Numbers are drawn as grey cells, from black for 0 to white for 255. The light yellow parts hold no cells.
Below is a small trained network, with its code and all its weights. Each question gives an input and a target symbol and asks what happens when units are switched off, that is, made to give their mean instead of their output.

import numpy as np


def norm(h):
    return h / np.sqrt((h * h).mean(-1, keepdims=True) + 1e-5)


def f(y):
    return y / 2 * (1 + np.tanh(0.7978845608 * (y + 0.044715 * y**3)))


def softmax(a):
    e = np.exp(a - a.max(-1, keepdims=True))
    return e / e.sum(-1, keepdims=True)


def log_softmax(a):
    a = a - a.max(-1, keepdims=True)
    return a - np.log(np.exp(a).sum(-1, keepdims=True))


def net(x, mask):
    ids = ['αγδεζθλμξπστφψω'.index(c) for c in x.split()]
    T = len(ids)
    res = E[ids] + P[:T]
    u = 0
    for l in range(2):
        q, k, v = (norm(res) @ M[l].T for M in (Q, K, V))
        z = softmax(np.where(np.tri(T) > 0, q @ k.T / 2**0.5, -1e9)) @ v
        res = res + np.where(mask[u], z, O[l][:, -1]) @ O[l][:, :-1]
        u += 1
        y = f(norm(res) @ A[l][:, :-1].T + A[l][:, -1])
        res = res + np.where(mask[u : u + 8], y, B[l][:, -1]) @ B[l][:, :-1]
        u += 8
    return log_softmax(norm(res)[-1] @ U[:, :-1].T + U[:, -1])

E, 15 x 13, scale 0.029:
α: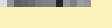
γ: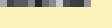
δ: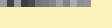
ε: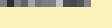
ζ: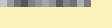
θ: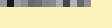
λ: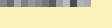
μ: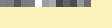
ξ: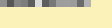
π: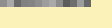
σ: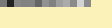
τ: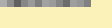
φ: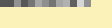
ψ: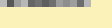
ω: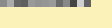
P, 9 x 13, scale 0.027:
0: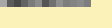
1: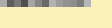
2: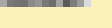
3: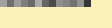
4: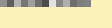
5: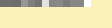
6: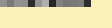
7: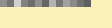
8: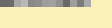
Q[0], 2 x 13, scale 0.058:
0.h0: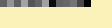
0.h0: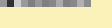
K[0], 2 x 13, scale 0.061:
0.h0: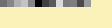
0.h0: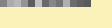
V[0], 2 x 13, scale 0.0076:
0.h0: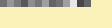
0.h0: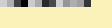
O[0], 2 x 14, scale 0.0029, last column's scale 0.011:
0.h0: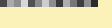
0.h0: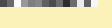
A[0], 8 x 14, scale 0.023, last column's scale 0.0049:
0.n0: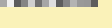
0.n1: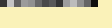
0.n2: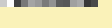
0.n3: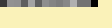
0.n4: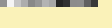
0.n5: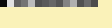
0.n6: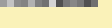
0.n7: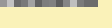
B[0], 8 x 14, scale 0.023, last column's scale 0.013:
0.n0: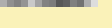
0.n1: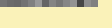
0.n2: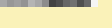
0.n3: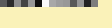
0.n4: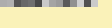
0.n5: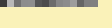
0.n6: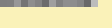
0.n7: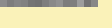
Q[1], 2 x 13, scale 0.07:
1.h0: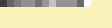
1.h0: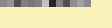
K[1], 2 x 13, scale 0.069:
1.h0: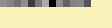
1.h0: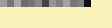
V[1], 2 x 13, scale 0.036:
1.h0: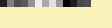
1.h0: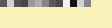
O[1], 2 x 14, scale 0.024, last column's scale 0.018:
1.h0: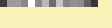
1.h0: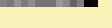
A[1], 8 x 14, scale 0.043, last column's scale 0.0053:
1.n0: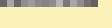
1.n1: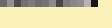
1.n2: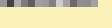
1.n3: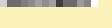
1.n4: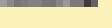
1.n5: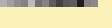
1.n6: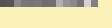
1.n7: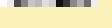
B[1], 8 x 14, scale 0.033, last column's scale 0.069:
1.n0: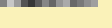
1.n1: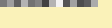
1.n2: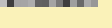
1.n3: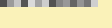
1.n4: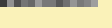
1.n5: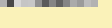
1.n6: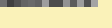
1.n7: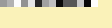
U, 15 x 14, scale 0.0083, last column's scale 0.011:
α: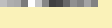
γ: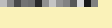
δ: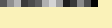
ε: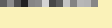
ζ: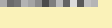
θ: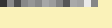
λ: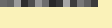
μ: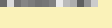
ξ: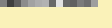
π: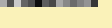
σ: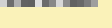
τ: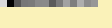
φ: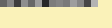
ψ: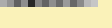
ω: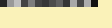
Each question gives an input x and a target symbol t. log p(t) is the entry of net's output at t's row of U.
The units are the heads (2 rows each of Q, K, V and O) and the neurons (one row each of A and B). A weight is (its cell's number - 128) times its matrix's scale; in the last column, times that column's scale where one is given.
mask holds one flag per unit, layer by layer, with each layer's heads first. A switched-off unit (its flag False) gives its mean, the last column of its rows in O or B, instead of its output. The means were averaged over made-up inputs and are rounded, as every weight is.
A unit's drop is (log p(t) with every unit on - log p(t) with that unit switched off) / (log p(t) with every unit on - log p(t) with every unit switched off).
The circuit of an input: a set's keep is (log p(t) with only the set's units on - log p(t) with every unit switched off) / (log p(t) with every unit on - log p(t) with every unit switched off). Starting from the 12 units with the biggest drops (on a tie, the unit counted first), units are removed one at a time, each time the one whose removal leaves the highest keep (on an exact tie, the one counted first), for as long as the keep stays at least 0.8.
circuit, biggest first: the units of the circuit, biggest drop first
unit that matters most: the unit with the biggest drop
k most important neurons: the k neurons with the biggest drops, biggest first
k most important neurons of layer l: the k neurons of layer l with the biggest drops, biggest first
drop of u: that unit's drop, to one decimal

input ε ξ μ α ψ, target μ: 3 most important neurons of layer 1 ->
[1.n7; 1.n0; 1.n3]
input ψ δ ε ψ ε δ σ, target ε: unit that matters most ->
1.h0
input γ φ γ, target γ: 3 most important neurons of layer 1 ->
[1.n6; 1.n3; 1.n1]
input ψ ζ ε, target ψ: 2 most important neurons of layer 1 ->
[1.n7; 1.n1]
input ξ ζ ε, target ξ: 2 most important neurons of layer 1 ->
[1.n7; 1.n1]
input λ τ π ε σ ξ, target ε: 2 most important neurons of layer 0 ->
[0.n0; 0.n2]
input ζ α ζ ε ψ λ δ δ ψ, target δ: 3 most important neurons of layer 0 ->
[0.n2; 0.n0; 0.n4]
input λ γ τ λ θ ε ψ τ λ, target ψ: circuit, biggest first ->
[1.h0; 0.n2; 1.n7]
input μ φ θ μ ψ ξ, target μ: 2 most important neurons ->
[1.n7; 1.n0]
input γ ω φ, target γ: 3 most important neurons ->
[0.n2; 0.n0; 1.n6]
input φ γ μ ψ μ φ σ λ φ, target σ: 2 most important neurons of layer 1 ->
[1.n7; 1.n1]
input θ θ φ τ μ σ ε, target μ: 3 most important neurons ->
[0.n6; 1.n7; 1.n0]
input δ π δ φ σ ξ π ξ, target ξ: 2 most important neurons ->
[0.n2; 1.n7]
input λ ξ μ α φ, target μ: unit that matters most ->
1.h0
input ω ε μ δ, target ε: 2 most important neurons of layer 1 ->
[1.n7; 1.n6]
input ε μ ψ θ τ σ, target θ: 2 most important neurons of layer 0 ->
[0.n2; 0.n4]
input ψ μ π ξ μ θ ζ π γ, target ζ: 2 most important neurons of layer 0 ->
[0.n4; 0.n2]
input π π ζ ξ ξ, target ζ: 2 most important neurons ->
[1.n2; 1.n7]
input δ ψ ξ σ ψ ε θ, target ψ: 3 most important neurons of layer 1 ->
[1.n7; 1.n1; 1.n5]
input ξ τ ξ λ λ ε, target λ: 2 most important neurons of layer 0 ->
[0.n2; 0.n0]
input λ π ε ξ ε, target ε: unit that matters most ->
0.n2
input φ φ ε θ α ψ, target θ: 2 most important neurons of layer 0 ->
[0.n2; 0.n4]
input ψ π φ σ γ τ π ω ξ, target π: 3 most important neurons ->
[0.n2; 1.n7; 1.n0]
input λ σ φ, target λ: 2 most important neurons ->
[0.n2; 1.n7]
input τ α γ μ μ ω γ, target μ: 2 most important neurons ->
[1.n7; 1.n0]
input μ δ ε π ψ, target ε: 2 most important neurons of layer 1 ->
[1.n7; 1.n6]
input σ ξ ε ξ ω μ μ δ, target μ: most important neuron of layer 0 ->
[0.n2]
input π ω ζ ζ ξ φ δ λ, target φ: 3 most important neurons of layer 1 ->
[1.n7; 1.n3; 1.n4]
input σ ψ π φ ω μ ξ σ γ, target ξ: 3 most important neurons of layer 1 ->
[1.n7; 1.n1; 1.n6]
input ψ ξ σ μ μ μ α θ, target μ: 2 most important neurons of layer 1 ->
[1.n7; 1.n0]
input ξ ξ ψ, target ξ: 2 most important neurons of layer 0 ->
[0.n6; 0.n2]
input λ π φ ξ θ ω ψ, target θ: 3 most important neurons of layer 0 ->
[0.n2; 0.n0; 0.n4]
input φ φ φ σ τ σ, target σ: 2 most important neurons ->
[1.n7; 0.n2]
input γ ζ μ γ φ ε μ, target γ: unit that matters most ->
0.n4
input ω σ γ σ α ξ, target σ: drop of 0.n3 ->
0.0
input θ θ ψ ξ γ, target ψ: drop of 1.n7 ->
0.5
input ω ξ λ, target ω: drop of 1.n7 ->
0.8
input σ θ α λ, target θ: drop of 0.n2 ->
0.3
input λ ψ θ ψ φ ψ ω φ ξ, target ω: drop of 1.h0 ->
1.4
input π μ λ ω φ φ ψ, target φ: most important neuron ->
[1.n7]
